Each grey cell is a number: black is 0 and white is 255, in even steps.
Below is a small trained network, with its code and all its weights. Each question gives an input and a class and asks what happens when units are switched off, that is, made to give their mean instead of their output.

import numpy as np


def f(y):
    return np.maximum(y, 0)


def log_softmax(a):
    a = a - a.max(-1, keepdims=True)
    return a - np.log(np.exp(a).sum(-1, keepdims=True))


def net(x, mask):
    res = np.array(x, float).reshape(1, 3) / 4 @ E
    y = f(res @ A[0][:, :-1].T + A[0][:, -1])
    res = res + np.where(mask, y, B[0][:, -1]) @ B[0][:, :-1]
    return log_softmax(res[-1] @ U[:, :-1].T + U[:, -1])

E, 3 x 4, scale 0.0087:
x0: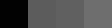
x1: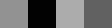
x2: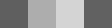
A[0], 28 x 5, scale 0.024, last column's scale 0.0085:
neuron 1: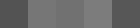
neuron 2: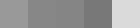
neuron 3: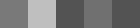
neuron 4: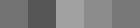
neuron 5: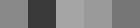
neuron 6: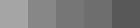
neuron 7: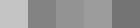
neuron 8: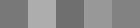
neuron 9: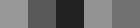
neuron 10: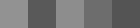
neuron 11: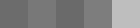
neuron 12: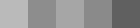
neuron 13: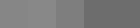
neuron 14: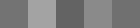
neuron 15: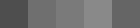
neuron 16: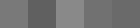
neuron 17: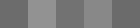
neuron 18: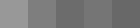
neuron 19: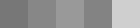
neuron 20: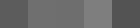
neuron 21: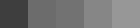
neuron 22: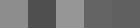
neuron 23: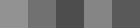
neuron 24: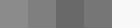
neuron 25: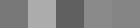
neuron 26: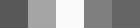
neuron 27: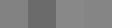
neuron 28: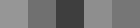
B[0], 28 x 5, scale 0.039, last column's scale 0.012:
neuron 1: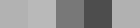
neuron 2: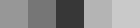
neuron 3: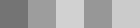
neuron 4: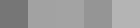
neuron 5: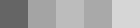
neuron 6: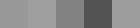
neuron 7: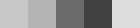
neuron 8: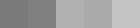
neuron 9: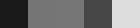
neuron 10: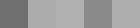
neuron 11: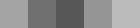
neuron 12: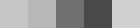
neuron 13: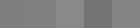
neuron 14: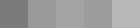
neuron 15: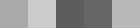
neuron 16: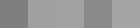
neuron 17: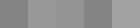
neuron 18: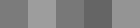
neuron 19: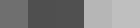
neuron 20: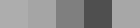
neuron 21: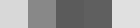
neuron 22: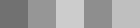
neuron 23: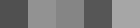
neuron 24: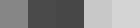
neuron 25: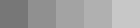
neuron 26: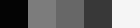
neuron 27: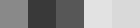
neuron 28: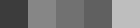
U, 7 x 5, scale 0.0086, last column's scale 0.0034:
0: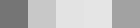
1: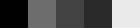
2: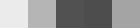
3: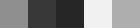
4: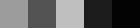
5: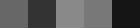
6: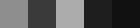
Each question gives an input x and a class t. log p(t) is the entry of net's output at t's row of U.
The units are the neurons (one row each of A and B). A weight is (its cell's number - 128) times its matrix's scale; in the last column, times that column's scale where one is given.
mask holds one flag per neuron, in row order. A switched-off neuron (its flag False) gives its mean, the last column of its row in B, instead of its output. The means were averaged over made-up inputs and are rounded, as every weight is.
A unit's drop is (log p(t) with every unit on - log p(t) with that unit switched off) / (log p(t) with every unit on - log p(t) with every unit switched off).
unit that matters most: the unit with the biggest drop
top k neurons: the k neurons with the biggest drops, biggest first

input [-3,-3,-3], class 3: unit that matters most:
neuron 26
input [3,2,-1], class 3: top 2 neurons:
(neuron 7; neuron 12)
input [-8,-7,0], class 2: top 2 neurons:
(neuron 7; neuron 12)
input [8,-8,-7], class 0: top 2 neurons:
(neuron 3; neuron 25)
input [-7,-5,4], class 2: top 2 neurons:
(neuron 12; neuron 7)
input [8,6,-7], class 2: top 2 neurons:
(neuron 21; neuron 26)
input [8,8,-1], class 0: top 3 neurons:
(neuron 5; neuron 22; neuron 4)
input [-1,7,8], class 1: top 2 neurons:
(neuron 26; neuron 3)
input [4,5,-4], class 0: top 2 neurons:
(neuron 26; neuron 5)
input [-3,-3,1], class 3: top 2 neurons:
(neuron 5; neuron 22)
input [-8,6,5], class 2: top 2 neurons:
(neuron 12; neuron 7)
